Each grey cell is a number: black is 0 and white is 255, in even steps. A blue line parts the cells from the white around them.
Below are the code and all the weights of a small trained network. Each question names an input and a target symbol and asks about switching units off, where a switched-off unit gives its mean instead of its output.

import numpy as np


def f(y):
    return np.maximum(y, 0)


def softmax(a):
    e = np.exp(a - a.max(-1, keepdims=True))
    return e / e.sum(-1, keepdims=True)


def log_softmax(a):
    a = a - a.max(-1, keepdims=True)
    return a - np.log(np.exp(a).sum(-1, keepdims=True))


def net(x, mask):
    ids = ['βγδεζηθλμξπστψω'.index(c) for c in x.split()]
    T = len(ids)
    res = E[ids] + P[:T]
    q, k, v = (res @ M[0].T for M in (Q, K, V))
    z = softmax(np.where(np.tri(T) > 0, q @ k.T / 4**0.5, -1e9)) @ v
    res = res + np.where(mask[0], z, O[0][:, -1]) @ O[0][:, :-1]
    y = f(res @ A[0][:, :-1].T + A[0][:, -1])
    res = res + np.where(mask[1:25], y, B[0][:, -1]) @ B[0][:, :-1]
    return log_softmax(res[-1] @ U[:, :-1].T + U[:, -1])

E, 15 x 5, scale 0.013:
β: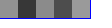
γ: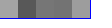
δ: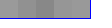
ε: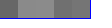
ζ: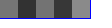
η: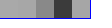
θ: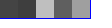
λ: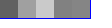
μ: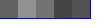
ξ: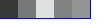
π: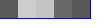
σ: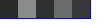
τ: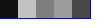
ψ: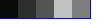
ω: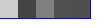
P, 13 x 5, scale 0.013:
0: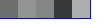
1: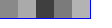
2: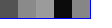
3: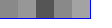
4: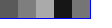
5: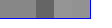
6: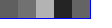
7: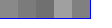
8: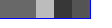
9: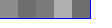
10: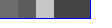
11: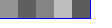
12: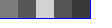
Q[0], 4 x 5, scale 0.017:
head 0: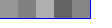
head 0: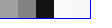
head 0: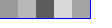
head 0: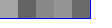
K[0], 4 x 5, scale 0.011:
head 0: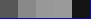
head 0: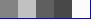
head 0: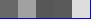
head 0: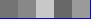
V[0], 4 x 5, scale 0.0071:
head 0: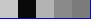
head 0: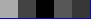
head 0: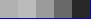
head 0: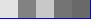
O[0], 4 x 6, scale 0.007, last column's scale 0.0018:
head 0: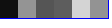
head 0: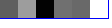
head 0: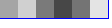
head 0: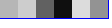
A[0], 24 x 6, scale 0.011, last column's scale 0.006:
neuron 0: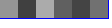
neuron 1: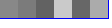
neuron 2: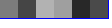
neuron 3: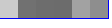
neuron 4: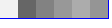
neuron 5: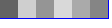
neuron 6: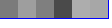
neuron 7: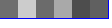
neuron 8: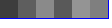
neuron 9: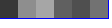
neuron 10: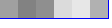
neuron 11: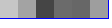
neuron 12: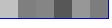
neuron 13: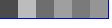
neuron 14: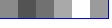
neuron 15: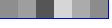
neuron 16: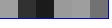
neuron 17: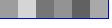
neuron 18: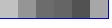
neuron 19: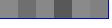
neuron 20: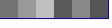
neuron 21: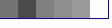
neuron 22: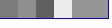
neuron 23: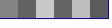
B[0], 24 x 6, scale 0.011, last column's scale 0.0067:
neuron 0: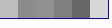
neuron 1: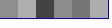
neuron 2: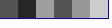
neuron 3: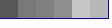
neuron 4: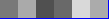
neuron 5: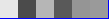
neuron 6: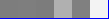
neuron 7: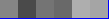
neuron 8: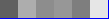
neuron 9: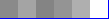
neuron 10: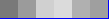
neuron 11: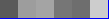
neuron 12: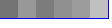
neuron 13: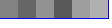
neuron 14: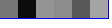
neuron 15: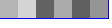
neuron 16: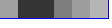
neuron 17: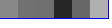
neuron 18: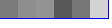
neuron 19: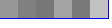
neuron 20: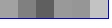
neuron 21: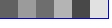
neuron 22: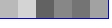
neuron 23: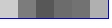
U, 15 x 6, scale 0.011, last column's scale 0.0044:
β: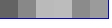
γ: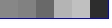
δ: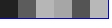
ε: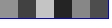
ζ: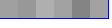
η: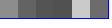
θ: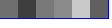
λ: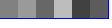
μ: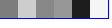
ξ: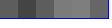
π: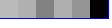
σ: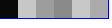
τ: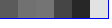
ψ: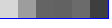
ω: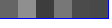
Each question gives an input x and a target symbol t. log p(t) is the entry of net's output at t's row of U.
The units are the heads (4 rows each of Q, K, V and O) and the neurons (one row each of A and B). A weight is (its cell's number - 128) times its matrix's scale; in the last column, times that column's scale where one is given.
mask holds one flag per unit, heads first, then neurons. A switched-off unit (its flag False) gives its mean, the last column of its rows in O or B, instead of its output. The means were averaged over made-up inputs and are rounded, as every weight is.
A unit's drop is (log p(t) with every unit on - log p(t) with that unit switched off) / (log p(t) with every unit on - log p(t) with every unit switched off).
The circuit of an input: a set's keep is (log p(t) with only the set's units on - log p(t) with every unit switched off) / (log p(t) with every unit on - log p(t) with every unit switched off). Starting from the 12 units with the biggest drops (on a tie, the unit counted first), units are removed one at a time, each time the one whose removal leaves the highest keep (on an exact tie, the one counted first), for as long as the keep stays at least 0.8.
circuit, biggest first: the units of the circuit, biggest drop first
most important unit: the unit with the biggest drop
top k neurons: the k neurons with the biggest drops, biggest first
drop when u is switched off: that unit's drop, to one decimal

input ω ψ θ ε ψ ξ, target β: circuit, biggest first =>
[neuron 10; head 0]
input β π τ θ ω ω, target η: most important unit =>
neuron 4
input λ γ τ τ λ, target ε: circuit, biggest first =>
[head 0; neuron 2]
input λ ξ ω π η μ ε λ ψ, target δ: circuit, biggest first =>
[head 0; neuron 21]
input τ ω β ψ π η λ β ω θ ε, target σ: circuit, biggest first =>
[head 0; neuron 8]
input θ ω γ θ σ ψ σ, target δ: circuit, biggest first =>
[head 0; neuron 2]
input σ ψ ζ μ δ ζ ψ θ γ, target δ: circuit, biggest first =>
[head 0; neuron 21]
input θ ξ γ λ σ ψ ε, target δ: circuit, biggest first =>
[head 0; neuron 2]
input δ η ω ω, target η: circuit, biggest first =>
[neuron 16; neuron 4]
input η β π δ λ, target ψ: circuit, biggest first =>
[head 0; neuron 23]
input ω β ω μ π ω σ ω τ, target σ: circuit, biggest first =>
[neuron 9; head 0]
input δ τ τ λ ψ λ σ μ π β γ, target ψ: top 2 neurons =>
[neuron 23; neuron 0]
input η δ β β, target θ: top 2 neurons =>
[neuron 14; neuron 16]
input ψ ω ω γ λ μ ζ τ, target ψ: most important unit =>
neuron 5
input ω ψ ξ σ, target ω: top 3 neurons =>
[neuron 1; neuron 16; neuron 22]
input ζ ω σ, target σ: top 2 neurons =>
[neuron 9; neuron 8]
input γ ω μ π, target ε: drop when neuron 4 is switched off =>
0.0
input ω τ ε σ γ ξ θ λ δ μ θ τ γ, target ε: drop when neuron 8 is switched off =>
0.1
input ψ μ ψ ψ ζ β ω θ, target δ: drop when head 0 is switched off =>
0.2
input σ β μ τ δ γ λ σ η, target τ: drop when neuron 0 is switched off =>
-0.1
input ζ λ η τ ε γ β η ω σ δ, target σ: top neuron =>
[neuron 0]
